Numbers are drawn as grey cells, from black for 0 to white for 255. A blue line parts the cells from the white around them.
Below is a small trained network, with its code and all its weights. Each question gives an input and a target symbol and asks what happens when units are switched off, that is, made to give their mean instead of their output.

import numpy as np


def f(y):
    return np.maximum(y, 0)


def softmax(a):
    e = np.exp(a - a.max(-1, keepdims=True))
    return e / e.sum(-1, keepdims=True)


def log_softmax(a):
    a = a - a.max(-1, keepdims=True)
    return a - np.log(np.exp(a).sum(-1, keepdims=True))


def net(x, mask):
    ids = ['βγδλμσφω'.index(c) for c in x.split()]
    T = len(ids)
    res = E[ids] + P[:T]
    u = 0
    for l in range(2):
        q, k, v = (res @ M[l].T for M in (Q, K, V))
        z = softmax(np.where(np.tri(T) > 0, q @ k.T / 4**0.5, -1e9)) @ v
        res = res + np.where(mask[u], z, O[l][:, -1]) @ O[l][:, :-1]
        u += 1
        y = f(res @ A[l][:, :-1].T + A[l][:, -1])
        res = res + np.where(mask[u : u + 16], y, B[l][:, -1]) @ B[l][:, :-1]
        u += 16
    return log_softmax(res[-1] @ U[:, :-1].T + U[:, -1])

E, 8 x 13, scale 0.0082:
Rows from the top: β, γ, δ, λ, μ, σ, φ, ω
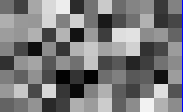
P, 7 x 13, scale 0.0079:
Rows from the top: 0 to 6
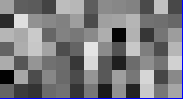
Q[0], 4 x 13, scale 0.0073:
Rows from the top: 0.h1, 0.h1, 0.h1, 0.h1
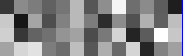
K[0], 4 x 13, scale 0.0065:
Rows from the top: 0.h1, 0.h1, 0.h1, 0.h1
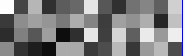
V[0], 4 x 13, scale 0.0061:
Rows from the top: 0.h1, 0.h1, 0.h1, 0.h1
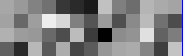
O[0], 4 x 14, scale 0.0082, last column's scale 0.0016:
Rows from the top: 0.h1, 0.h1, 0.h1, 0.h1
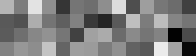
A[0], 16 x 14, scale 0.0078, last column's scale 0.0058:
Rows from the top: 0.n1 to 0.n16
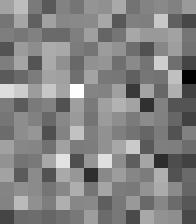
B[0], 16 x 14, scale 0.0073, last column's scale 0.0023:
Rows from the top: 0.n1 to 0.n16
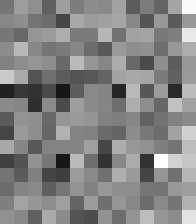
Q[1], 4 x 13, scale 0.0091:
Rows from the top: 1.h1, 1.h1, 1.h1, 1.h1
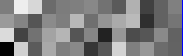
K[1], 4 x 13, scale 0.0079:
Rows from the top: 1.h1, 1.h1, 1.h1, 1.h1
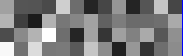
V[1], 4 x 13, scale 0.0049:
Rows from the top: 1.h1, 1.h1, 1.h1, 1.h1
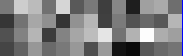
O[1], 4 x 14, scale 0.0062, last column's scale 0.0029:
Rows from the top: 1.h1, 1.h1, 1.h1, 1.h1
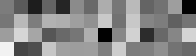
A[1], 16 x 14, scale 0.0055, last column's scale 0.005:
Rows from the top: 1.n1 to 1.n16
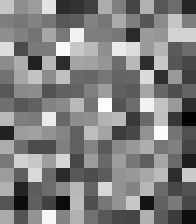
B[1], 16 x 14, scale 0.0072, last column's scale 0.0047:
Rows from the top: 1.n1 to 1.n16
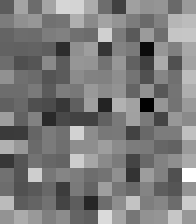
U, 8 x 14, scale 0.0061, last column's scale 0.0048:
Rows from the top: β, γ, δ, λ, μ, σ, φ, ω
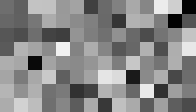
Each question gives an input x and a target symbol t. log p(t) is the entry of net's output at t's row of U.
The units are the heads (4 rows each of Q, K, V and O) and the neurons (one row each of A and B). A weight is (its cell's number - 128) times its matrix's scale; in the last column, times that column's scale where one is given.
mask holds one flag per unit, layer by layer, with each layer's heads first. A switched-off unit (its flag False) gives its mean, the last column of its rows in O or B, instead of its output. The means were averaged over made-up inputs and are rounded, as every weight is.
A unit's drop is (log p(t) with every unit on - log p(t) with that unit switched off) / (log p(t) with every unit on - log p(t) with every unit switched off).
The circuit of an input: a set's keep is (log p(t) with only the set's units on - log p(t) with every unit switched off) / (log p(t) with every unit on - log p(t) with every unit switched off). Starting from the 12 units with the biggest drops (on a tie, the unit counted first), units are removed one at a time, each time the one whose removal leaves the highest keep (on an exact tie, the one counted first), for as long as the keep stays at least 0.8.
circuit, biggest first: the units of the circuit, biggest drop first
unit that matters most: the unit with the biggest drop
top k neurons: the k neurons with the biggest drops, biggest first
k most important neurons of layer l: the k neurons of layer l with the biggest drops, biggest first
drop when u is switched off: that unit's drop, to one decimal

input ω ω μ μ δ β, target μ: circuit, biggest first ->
[0.h1, 1.h1, 1.n13]
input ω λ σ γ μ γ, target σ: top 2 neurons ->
[1.n16, 0.n7]
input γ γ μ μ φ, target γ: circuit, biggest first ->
[0.h1]
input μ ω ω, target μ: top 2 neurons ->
[1.n13, 0.n10]
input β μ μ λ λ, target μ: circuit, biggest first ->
[1.n13, 0.h1]
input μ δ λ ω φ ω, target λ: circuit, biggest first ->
[1.h1, 0.h1]
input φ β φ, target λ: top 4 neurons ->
[1.n1, 1.n15, 0.n13, 0.n12]
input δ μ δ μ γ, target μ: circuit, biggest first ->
[1.h1, 1.n13, 0.h1]
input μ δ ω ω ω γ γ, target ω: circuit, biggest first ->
[1.h1, 0.n3]
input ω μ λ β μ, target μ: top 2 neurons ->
[0.n6, 1.n13]
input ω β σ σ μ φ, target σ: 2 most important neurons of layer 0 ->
[0.n5, 0.n2]
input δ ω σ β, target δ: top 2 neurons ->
[0.n12, 1.n10]
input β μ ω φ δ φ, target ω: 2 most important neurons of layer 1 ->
[1.n3, 1.n10]
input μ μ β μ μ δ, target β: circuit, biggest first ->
[0.h1]
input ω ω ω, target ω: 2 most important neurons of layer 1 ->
[1.n3, 1.n10]
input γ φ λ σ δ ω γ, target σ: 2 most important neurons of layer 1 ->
[1.n16, 1.n13]
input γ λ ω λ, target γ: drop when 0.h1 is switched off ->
0.8
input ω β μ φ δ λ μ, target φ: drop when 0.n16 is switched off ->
0.2
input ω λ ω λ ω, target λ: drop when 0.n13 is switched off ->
0.1
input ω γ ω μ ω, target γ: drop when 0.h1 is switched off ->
0.9
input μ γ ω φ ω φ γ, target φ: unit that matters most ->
1.n16
